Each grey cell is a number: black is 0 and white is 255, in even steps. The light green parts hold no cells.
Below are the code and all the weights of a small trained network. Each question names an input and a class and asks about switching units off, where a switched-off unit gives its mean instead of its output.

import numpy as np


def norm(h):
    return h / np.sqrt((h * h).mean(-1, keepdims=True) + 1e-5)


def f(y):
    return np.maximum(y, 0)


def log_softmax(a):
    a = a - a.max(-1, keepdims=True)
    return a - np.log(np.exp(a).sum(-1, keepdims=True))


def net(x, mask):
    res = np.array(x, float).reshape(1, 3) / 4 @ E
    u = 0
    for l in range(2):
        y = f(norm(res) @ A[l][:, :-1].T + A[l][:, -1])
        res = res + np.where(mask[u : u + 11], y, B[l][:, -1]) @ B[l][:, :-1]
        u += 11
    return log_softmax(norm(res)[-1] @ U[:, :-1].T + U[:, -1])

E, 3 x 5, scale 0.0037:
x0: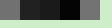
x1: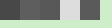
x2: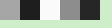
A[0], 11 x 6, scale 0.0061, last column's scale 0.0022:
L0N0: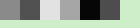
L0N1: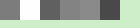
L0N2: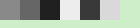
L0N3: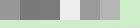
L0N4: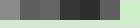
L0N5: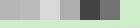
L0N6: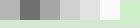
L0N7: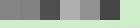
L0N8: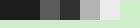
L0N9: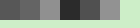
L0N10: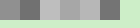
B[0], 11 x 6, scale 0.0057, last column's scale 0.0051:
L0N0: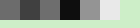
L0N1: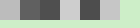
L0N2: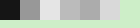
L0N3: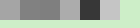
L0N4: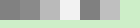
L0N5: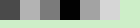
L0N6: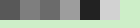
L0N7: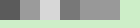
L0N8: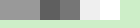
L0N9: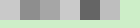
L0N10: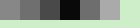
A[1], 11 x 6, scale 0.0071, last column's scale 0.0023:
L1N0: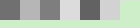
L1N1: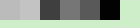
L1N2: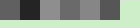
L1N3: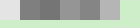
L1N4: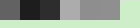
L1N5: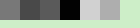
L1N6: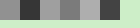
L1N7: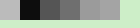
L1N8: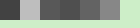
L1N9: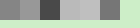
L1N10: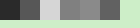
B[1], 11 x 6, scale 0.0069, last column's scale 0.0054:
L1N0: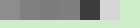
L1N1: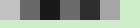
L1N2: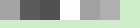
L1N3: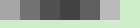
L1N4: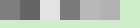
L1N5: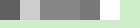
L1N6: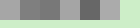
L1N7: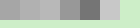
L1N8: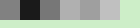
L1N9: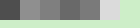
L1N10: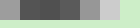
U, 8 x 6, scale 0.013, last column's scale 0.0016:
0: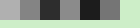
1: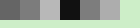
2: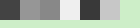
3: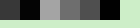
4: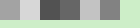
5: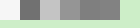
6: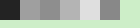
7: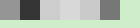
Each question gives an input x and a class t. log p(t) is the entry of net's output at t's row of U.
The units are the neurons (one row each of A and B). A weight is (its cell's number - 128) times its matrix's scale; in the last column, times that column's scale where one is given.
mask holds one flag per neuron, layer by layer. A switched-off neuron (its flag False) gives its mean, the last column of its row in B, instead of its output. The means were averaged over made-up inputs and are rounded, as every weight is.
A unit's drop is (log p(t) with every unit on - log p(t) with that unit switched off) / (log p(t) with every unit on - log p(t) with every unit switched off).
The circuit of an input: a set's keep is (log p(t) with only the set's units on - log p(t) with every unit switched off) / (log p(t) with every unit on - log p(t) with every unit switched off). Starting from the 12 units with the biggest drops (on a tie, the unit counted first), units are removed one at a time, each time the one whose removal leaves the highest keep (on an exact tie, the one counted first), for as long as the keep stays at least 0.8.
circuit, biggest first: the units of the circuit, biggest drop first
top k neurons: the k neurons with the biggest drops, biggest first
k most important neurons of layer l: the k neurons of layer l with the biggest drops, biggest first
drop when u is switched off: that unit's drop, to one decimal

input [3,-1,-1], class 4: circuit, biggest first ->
(L0N8)
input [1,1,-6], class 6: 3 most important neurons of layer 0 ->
(L0N9 L0N3 L0N7)
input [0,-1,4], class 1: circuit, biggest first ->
(L1N5 L0N0)
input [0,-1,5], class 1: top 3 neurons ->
(L0N5 L0N0 L1N5)
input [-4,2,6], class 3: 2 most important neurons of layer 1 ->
(L1N2 L1N8)
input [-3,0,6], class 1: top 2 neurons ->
(L0N5 L0N0)
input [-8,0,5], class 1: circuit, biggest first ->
(L0N5 L0N0)
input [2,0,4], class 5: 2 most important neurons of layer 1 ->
(L1N7 L1N8)
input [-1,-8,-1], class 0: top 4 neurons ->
(L0N2 L0N0 L0N8 L1N1)
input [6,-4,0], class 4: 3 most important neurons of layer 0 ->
(L0N8 L0N1 L0N3)
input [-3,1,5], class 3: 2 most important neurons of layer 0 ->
(L0N8 L0N6)
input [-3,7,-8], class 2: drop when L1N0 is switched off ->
0.2
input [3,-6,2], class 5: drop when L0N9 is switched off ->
0.2
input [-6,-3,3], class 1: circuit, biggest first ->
(L0N5)
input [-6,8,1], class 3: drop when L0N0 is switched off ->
0.2
